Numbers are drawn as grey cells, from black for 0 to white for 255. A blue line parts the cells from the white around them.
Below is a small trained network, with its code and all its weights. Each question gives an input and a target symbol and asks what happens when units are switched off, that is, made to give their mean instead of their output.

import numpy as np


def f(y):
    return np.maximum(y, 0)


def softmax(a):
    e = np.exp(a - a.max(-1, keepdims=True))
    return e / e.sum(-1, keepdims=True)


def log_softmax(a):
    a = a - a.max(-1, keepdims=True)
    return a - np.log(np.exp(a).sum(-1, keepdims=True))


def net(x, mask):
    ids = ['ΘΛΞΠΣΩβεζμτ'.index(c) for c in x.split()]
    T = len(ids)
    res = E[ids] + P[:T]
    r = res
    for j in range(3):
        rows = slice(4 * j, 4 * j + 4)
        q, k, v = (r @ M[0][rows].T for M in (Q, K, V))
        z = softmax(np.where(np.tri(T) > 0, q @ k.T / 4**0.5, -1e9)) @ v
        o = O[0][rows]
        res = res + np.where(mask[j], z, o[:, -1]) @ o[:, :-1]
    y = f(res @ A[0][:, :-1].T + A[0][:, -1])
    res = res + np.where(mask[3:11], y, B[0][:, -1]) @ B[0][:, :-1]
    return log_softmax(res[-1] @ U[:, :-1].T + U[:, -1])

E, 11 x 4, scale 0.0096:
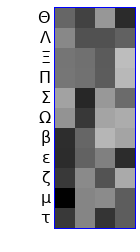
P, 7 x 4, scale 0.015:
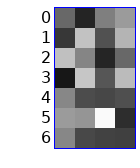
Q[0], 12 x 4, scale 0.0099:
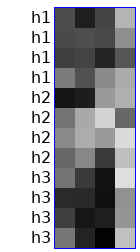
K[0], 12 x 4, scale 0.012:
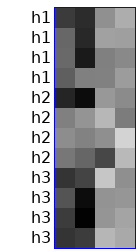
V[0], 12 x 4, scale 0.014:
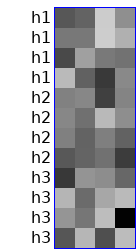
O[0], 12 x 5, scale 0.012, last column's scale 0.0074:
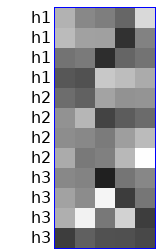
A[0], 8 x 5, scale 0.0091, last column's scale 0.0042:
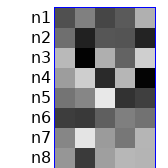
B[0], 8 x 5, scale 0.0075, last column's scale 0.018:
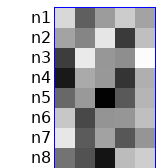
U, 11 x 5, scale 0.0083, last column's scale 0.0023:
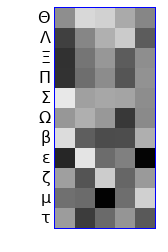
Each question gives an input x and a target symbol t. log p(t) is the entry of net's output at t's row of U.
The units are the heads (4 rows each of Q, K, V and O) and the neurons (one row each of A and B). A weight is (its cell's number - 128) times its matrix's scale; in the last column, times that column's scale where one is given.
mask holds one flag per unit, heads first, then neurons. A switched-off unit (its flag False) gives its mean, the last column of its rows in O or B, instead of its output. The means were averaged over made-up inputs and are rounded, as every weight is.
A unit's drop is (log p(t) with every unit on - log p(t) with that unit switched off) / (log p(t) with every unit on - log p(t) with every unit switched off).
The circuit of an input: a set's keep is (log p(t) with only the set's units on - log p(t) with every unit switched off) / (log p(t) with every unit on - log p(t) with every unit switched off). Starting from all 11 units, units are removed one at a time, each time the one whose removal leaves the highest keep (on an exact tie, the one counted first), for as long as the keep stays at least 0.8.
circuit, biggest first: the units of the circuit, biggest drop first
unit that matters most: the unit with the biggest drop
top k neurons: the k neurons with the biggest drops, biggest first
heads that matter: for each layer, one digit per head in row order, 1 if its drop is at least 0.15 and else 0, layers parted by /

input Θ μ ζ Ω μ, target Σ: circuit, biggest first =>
[h3]
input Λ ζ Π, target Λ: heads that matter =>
110
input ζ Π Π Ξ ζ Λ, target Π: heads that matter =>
101
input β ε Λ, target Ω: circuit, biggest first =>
[h1 n3 h3 n8]
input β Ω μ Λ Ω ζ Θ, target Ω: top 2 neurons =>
[n3 n2]
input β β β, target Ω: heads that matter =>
101
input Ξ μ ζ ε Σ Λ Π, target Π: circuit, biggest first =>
[h3 n3]
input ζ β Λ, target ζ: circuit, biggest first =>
[h3 n2 h2]
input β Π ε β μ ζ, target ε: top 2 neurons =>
[n4 n6]
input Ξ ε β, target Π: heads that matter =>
001
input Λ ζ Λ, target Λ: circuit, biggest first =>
[h2 h1 n3]
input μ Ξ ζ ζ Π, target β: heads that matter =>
101
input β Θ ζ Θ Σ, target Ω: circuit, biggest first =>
[h1 n3 h3]
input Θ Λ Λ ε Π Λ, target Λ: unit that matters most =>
h1
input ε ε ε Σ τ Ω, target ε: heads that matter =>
111
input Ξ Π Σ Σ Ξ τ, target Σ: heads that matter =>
011
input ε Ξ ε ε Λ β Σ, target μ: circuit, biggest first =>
[h3 n2]
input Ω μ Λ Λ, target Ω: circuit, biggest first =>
[h1 h3 n5]
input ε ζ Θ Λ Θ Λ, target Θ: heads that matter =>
111
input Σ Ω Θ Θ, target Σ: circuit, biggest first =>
[h3 n3]
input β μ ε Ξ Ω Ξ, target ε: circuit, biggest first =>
[h3 n4 h2]
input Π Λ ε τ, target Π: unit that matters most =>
h3
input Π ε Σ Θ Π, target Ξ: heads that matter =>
001
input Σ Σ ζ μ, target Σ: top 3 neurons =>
[n7 n3 n4]
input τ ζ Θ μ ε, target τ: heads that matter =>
111
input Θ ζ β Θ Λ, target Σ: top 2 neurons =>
[n5 n3]
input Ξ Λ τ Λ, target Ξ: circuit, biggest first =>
[h3]
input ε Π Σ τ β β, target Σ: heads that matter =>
011
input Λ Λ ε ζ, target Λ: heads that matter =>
100
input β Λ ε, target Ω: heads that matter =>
101
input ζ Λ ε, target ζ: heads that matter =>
001
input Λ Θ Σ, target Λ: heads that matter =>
100
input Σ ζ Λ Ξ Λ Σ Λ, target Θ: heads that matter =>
001
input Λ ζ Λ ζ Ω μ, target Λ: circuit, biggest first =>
[h1]
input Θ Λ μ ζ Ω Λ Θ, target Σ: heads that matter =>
001
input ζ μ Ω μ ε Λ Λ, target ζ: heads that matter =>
001
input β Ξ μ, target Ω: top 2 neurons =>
[n8 n3]
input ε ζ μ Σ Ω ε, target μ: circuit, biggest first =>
[h3 h1]
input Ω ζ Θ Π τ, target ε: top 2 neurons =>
[n3 n5]
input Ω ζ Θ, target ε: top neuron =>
[n3]
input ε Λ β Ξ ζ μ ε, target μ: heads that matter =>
011
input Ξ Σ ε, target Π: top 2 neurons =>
[n3 n5]
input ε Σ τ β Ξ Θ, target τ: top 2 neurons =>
[n3 n6]
